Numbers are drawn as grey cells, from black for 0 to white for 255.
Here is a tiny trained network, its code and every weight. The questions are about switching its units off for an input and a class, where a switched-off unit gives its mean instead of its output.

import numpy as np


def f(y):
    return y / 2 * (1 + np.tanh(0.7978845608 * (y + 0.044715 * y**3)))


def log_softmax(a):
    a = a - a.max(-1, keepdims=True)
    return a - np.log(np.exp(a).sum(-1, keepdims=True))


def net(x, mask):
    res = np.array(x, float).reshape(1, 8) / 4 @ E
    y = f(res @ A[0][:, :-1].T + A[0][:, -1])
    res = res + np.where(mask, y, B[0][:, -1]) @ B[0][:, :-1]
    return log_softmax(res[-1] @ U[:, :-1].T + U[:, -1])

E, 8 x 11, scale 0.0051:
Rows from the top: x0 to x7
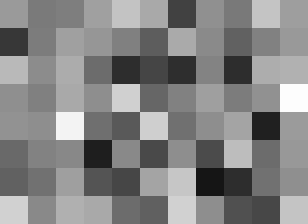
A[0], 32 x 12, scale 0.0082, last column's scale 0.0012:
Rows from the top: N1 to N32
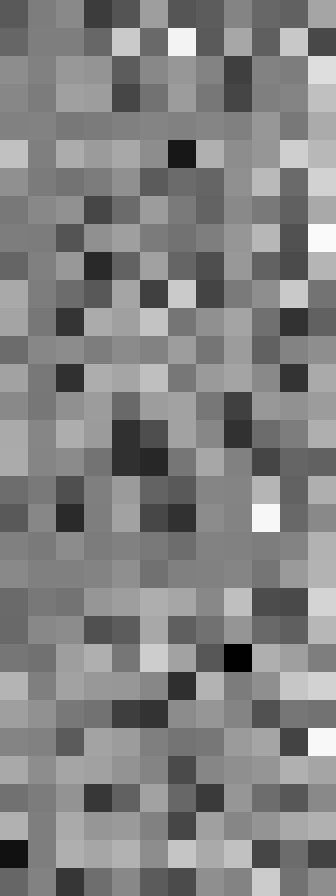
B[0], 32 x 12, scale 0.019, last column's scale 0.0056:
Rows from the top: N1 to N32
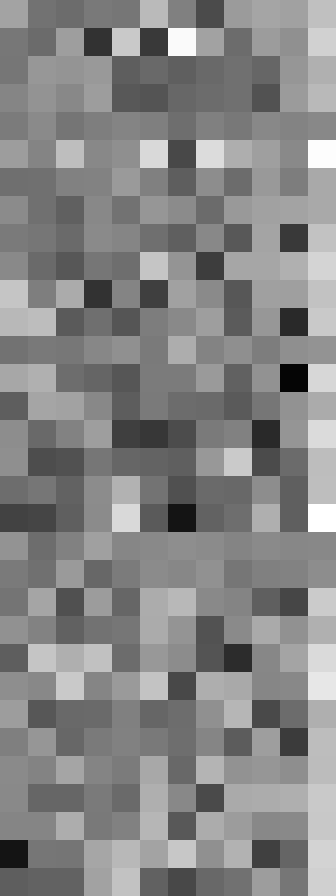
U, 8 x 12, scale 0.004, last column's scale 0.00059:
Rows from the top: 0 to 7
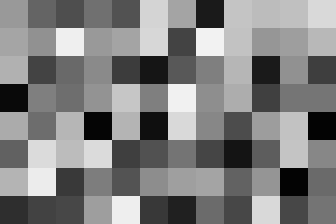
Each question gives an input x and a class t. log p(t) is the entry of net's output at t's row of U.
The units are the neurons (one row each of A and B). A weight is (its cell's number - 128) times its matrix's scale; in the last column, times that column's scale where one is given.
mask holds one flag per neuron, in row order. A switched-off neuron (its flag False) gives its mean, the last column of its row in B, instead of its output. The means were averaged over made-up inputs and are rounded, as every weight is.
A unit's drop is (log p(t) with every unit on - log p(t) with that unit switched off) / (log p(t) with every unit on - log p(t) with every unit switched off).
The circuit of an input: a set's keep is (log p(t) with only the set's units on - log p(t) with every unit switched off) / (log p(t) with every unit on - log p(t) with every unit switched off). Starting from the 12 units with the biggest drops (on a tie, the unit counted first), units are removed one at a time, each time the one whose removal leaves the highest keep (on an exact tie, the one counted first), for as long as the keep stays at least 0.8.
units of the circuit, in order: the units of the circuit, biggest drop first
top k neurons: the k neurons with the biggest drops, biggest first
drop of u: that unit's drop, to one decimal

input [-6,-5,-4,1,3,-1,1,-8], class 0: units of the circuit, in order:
[N10]
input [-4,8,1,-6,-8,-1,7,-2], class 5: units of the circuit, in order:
[N24, N4]
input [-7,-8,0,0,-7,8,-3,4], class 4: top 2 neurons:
[N11, N2]
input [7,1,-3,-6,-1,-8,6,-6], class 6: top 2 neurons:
[N12, N14]
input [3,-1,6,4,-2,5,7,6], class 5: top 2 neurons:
[N24, N16]
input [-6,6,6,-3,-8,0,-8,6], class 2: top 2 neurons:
[N16, N17]
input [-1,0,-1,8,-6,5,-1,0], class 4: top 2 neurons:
[N11, N2]
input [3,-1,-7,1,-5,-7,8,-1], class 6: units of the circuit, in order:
[N14, N12]
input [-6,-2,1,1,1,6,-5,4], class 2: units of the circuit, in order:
[N17, N26]
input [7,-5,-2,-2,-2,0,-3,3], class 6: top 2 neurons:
[N14, N12]
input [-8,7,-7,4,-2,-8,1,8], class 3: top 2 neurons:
[N31, N2]
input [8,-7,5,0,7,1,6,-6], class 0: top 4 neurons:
[N10, N29, N1, N23]
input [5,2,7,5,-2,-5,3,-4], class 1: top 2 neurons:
[N6, N25]
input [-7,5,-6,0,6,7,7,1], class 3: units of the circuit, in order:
[N31]
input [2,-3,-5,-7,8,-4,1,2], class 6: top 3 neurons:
[N12, N14, N22]
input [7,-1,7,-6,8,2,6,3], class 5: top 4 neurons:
[N24, N16, N4, N3]
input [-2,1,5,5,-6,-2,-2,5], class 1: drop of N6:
0.2
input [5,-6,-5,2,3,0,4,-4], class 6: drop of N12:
0.2
